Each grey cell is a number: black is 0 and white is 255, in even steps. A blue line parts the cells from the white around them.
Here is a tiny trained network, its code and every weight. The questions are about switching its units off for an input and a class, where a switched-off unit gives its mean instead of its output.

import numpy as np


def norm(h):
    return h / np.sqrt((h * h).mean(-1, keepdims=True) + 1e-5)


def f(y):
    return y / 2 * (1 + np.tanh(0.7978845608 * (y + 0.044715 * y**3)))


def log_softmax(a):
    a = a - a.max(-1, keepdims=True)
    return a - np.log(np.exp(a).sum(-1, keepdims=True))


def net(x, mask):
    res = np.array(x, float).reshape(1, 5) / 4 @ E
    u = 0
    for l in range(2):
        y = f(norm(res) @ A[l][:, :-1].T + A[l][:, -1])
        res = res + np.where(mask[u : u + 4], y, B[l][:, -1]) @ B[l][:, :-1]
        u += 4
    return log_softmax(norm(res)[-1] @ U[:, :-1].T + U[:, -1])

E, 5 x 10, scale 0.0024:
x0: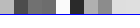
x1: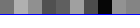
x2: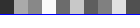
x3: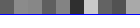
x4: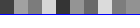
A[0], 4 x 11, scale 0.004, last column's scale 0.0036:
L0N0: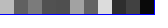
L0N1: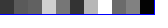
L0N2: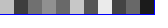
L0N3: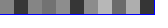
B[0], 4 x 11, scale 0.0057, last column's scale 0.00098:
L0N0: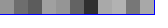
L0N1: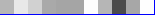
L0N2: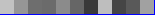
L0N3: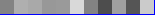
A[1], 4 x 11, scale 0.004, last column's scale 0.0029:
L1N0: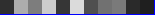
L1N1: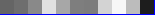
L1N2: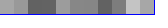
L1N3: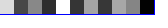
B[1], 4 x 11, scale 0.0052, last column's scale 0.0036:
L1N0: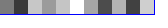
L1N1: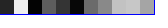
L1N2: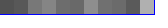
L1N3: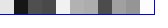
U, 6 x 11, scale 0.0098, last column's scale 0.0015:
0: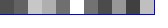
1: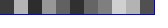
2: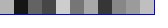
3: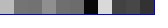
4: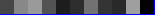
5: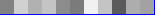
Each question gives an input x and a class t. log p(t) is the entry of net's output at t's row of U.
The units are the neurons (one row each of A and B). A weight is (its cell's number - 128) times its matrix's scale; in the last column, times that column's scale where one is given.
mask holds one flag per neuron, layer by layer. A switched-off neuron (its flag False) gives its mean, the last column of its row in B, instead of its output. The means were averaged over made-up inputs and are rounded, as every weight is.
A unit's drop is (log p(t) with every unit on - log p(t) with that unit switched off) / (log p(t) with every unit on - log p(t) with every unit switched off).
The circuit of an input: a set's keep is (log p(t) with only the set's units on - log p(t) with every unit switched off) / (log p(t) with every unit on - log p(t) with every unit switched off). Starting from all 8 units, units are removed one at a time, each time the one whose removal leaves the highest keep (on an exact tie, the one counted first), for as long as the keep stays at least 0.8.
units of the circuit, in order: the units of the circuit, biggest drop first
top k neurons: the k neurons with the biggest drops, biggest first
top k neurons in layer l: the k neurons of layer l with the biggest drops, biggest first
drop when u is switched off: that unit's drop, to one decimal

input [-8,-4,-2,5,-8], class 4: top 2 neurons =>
[L1N3; L1N0]
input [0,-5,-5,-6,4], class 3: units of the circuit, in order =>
[L0N2]
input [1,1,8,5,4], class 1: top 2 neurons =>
[L1N1; L0N3]
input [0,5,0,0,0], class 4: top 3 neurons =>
[L1N3; L0N3; L1N0]
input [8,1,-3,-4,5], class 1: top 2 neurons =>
[L1N1; L1N0]
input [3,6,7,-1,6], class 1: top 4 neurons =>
[L1N1; L0N3; L1N3; L0N2]
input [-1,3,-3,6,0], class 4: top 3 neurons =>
[L1N0; L0N0; L1N3]
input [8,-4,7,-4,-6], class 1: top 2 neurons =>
[L1N1; L1N0]
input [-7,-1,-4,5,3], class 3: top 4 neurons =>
[L0N0; L0N3; L1N1; L1N2]
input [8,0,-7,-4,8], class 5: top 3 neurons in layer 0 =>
[L0N1; L0N0; L0N3]
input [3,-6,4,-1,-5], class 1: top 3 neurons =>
[L1N1; L1N0; L0N2]
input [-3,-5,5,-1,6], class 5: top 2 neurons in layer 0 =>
[L0N1; L0N3]
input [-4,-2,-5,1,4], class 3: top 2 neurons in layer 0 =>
[L0N0; L0N2]
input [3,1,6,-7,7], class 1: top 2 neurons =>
[L1N1; L0N3]
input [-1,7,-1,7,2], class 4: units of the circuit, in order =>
[L1N3]
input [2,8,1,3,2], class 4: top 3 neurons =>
[L1N3; L1N0; L0N3]
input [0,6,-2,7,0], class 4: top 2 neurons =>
[L1N0; L0N0]
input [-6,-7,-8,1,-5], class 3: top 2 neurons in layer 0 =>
[L0N2; L0N0]
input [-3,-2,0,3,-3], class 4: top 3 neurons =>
[L1N3; L1N0; L0N3]
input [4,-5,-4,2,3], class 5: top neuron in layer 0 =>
[L0N1]
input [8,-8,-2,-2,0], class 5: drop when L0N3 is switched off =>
0.2
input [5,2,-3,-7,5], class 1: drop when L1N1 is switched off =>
0.3
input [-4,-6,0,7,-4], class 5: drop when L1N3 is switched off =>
0.1
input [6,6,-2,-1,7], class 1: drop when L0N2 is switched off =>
0.0
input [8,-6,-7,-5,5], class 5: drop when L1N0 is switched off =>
0.1
